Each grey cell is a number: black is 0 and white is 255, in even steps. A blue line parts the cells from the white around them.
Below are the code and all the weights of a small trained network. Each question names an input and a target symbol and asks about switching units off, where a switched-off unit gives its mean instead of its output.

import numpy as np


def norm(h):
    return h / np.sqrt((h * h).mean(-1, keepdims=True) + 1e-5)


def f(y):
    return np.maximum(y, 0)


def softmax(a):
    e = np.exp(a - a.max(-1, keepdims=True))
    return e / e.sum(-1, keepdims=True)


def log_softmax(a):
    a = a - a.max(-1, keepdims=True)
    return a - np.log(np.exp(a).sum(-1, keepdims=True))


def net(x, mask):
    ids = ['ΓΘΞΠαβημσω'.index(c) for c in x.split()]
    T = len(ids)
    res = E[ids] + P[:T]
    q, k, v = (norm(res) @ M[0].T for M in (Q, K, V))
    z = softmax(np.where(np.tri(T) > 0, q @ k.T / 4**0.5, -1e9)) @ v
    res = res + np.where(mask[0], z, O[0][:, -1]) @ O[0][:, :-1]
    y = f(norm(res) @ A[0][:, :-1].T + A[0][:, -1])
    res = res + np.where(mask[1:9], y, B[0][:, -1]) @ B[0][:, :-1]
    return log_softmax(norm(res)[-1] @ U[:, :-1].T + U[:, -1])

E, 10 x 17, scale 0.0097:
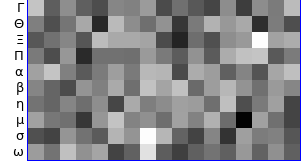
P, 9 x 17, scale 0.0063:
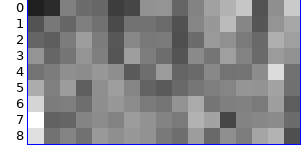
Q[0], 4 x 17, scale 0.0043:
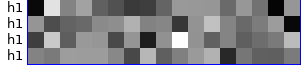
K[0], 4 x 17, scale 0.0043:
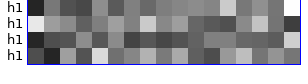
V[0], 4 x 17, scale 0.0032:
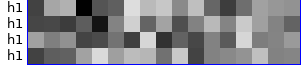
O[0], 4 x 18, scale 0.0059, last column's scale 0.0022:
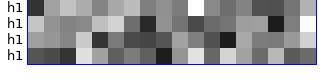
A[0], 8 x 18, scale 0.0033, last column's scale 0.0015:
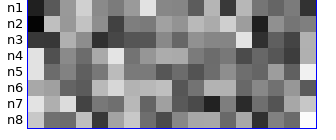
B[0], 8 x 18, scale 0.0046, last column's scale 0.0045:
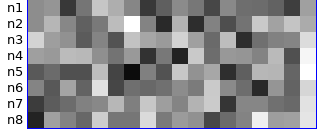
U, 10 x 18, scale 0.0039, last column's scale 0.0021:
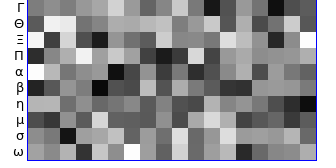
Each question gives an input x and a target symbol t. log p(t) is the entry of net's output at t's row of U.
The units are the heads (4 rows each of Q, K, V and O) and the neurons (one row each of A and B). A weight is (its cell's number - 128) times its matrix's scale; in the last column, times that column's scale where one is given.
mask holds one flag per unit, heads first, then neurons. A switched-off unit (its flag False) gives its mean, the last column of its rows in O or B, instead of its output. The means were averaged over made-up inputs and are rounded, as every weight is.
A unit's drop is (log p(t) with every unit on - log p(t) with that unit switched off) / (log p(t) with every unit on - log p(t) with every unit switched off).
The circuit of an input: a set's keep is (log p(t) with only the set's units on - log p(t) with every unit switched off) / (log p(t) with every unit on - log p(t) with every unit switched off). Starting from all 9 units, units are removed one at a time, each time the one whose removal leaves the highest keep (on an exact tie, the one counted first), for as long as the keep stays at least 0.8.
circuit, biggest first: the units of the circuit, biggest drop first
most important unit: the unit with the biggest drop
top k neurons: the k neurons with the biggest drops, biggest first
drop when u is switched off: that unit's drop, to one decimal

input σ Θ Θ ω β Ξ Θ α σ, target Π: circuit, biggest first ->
(h1, n4)
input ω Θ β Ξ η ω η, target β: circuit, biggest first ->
(h1, n6)
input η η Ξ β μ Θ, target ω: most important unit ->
n3
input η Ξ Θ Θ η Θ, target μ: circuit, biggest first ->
(h1, n5)
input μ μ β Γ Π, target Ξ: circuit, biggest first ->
(n8, n5, n6, n3)
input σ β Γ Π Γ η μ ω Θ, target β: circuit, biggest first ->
(h1, n8)
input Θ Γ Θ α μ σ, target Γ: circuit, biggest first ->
(n1, h1)
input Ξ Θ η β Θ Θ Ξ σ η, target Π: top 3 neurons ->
(n4, n3, n6)
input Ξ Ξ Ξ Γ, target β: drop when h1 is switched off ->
0.1
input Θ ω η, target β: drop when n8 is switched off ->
-0.1
